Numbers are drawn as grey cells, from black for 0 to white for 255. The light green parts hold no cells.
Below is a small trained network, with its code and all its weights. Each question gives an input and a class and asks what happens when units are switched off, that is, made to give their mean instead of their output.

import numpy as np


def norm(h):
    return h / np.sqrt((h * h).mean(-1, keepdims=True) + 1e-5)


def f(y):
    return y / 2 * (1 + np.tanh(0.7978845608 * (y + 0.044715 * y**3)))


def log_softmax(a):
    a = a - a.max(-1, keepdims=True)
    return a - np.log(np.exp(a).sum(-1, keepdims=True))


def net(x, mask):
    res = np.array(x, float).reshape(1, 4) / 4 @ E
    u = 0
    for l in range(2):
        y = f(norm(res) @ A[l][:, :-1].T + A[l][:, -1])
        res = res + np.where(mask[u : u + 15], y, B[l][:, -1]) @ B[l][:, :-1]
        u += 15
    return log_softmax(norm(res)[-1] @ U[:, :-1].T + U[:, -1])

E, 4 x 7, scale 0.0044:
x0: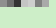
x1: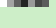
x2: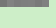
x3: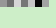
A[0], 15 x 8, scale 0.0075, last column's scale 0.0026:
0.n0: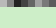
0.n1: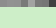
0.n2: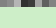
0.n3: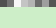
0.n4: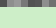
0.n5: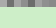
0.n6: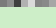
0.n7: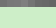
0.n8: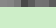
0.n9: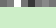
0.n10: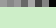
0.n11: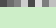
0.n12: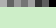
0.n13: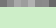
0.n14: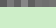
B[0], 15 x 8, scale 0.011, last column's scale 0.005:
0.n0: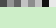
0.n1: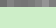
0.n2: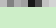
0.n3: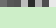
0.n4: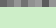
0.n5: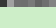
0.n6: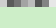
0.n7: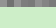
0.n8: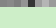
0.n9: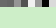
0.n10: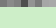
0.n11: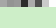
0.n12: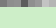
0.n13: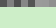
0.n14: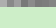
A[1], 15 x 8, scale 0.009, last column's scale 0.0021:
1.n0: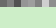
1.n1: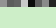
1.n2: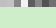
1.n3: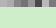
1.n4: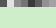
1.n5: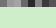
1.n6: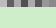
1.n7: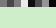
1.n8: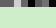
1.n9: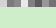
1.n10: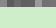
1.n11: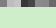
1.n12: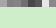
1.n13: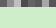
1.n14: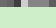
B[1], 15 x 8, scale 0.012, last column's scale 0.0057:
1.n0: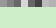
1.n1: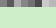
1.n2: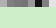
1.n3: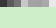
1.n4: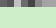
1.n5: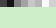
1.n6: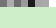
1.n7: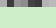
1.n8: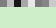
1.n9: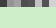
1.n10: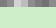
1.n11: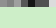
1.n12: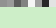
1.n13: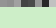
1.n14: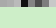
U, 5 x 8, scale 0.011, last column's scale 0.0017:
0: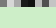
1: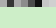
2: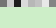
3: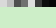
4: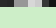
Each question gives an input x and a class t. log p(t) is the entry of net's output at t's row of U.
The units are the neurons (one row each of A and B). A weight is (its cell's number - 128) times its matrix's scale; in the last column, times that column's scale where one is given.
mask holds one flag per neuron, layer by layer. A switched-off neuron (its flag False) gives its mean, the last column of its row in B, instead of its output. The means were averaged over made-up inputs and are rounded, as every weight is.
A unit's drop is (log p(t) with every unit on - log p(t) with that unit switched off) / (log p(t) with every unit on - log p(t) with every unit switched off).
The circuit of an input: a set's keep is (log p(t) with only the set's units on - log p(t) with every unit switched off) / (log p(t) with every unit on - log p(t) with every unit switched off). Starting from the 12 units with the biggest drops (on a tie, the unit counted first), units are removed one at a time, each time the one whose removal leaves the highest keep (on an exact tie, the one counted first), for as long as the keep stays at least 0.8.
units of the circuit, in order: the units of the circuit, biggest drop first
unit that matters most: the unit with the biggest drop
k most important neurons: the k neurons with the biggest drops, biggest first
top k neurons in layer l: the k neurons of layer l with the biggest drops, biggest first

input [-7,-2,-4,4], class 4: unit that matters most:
0.n9
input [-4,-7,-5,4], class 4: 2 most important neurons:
0.n9; 0.n3
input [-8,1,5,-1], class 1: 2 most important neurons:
0.n2; 0.n11
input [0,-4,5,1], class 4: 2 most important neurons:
0.n3; 0.n2
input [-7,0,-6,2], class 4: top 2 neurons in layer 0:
0.n9; 0.n11
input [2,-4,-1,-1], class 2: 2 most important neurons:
0.n11; 1.n6
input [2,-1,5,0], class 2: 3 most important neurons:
0.n0; 0.n11; 1.n6
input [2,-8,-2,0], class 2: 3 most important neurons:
0.n11; 0.n0; 1.n0
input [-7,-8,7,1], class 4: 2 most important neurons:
0.n3; 0.n9
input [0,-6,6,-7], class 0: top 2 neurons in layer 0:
0.n6; 0.n11
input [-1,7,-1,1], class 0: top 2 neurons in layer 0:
0.n3; 0.n12
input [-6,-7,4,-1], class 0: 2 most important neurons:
0.n11; 0.n0
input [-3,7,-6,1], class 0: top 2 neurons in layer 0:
0.n3; 0.n12
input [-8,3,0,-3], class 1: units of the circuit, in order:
0.n2
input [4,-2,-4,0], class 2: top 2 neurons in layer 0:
0.n11; 0.n0
